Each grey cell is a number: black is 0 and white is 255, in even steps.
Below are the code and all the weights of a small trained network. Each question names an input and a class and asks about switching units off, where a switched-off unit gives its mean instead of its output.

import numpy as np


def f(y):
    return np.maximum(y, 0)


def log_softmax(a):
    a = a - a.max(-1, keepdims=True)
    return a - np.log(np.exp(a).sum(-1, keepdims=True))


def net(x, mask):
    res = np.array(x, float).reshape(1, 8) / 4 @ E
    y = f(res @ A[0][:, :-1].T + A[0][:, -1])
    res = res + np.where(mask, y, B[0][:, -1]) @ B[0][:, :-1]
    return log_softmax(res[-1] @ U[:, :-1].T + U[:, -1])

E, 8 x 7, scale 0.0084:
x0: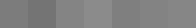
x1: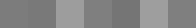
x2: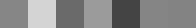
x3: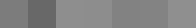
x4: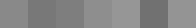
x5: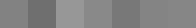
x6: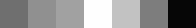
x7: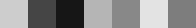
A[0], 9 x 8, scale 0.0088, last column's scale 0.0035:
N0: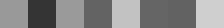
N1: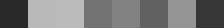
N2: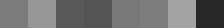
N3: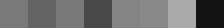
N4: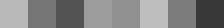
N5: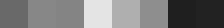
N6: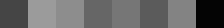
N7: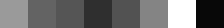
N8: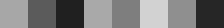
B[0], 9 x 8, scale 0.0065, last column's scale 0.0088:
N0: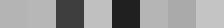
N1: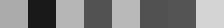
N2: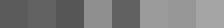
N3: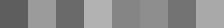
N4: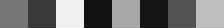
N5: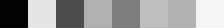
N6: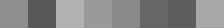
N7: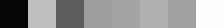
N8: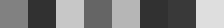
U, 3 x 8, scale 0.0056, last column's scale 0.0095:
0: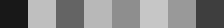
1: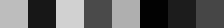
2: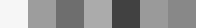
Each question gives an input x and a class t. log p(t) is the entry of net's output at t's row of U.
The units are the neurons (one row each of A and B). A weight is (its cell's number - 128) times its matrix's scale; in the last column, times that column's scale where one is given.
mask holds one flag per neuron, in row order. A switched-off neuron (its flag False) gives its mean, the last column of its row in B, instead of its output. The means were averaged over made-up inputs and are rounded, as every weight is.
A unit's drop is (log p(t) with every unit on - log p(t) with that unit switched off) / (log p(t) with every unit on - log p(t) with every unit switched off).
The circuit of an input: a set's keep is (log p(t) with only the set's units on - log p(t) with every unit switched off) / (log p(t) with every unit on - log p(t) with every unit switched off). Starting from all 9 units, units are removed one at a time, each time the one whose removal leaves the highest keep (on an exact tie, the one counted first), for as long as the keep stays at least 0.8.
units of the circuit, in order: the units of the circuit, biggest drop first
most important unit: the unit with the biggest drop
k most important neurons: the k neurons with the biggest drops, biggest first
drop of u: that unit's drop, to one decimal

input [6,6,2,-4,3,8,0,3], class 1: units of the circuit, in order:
[N5, N0]
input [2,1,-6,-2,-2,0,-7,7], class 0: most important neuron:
[N7]
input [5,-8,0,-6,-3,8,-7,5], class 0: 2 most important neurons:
[N7, N1]
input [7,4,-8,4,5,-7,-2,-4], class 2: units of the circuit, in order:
[N0, N8, N5]
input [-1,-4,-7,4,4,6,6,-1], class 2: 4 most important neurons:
[N7, N0, N3, N2]
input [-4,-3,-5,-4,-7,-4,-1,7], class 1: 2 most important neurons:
[N8, N4]
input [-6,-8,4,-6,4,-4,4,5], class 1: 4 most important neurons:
[N4, N8, N7, N0]
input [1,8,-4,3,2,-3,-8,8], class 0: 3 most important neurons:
[N7, N1, N3]
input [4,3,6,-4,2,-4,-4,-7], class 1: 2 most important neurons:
[N1, N5]
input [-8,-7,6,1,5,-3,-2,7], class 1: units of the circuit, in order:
[N8, N4]
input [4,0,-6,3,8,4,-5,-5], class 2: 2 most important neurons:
[N5, N0]
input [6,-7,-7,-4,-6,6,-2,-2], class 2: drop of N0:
0.2
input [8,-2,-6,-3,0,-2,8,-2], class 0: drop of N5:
0.7
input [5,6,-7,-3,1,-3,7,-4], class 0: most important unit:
N5
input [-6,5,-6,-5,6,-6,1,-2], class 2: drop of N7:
0.1
